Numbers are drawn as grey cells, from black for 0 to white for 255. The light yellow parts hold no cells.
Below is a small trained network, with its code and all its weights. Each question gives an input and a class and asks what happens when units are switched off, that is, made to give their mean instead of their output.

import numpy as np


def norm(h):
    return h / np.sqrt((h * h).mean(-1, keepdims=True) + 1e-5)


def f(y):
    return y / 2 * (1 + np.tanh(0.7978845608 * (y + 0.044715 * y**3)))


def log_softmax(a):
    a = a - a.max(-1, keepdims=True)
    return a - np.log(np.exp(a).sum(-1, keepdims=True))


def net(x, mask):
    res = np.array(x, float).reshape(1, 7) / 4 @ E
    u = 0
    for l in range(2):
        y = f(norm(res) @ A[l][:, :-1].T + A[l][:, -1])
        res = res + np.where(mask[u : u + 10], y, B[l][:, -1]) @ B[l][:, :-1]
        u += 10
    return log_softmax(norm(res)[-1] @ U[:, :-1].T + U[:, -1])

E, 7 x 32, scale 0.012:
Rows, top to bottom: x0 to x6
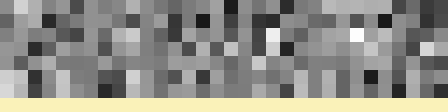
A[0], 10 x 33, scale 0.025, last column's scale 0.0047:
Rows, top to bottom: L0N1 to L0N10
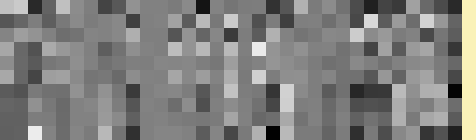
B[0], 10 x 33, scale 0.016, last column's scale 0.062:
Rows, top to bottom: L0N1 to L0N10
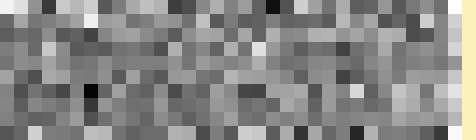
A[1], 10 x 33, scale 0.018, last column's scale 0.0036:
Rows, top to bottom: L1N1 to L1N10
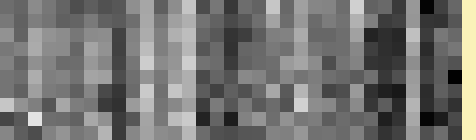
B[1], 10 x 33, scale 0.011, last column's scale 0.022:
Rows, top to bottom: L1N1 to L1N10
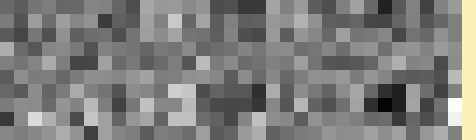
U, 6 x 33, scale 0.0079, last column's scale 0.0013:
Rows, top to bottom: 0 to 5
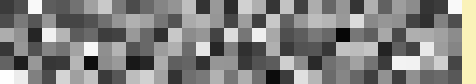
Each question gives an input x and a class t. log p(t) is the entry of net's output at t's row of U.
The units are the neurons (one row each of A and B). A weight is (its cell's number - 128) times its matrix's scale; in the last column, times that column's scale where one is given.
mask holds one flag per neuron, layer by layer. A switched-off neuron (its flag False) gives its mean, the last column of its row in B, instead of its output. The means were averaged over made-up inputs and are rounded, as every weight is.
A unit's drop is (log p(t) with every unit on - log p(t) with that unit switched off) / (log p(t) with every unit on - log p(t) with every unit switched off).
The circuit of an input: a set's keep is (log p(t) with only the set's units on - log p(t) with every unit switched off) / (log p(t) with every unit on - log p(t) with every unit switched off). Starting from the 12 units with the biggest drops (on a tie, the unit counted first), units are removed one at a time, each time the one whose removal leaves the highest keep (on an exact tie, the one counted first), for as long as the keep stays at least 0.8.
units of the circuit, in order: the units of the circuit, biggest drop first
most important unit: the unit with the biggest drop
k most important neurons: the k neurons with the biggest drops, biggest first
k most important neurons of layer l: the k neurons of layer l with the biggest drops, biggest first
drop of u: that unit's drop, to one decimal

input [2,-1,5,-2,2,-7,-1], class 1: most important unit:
L0N10
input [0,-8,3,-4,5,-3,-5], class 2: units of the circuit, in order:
(L0N1, L0N10, L0N7)
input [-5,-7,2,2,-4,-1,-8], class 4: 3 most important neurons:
(L0N7, L0N9, L0N1)
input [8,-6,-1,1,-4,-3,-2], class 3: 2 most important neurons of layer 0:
(L0N1, L0N10)
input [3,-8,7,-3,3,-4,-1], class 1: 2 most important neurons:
(L0N10, L0N1)
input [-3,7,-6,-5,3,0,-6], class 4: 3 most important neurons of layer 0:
(L0N7, L0N8, L0N9)
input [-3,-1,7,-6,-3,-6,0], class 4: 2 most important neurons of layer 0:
(L0N9, L0N8)
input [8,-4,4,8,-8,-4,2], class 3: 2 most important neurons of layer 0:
(L0N1, L0N7)
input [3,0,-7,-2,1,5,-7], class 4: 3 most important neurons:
(L0N7, L0N8, L0N9)
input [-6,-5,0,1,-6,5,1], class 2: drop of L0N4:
0.1
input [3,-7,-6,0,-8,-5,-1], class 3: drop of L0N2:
0.6
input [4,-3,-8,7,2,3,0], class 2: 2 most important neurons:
(L0N4, L0N6)
